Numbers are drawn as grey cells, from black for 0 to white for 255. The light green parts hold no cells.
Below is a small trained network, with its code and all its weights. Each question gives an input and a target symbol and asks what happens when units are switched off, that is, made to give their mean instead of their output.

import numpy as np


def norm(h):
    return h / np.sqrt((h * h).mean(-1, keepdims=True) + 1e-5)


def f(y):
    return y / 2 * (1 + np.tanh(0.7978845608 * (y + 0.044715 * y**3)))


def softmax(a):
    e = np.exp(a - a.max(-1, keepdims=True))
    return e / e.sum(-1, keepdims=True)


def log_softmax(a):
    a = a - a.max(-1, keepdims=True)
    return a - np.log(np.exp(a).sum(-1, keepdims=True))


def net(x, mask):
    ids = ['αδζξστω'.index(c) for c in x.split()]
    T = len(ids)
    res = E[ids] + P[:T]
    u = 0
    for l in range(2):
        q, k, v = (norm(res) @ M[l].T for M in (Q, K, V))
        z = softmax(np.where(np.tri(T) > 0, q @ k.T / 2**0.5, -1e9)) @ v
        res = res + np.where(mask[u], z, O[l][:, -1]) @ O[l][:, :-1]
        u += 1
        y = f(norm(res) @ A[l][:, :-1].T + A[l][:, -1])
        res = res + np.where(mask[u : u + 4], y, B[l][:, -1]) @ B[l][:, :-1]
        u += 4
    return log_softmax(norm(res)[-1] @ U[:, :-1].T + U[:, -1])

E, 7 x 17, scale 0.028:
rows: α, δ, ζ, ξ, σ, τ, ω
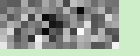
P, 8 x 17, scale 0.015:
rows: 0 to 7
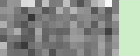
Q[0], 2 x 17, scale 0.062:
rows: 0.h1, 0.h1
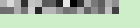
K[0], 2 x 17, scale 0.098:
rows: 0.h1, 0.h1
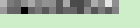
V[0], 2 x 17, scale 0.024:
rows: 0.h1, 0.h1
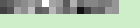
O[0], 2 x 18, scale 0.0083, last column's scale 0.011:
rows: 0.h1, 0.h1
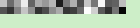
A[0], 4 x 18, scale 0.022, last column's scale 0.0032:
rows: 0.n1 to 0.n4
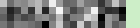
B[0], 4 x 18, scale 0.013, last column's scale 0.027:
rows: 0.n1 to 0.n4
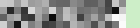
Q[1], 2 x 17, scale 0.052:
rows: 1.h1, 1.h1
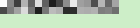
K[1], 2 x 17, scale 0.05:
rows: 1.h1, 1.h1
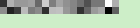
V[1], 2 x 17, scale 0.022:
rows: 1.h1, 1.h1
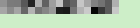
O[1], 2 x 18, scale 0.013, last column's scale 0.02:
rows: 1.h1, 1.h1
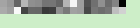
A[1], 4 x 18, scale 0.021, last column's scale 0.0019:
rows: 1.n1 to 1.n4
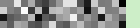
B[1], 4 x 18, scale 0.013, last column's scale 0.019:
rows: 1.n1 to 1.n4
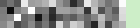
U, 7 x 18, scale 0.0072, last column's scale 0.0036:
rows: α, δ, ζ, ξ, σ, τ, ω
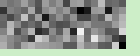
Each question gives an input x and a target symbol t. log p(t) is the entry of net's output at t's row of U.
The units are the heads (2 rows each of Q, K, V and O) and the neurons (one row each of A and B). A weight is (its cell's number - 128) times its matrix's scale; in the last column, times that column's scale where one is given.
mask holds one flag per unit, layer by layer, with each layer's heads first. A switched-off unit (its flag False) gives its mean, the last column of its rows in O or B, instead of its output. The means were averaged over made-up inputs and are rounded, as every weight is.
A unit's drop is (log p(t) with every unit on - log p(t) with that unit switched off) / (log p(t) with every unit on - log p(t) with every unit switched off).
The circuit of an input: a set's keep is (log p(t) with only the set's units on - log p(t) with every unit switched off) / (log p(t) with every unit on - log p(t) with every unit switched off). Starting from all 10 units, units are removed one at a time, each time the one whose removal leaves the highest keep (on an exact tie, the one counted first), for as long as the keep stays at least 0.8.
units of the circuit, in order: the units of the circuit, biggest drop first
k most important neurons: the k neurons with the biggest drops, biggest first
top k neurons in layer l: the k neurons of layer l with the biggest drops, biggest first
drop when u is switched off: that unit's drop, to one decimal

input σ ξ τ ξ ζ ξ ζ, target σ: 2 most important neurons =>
(0.n3; 1.n3)
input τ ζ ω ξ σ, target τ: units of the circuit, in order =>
(0.h1)
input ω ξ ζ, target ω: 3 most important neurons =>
(1.n1; 0.n3; 0.n4)
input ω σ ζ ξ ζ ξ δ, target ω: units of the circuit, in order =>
(1.n1; 1.h1)
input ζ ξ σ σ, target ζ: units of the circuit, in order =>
(0.n4; 0.h1; 0.n3)
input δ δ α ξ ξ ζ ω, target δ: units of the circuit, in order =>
(0.h1; 0.n2)
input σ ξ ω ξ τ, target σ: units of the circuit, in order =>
(0.h1; 0.n3)
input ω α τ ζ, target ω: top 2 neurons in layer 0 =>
(0.n4; 0.n3)
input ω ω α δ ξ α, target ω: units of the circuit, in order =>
(1.h1; 1.n1)
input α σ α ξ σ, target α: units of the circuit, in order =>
(0.h1; 0.n3)
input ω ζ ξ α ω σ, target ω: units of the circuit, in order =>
(1.h1; 1.n1)
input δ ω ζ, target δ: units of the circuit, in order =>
(0.n2; 0.h1)
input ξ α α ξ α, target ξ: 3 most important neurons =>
(0.n4; 1.n2; 0.n2)
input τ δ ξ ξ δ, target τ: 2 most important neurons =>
(0.n4; 1.n3)
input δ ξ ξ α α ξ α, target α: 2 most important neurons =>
(0.n3; 0.n4)
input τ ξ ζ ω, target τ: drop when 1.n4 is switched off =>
0.1
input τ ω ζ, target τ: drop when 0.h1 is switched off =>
0.3
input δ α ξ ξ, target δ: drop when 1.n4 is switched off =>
0.0
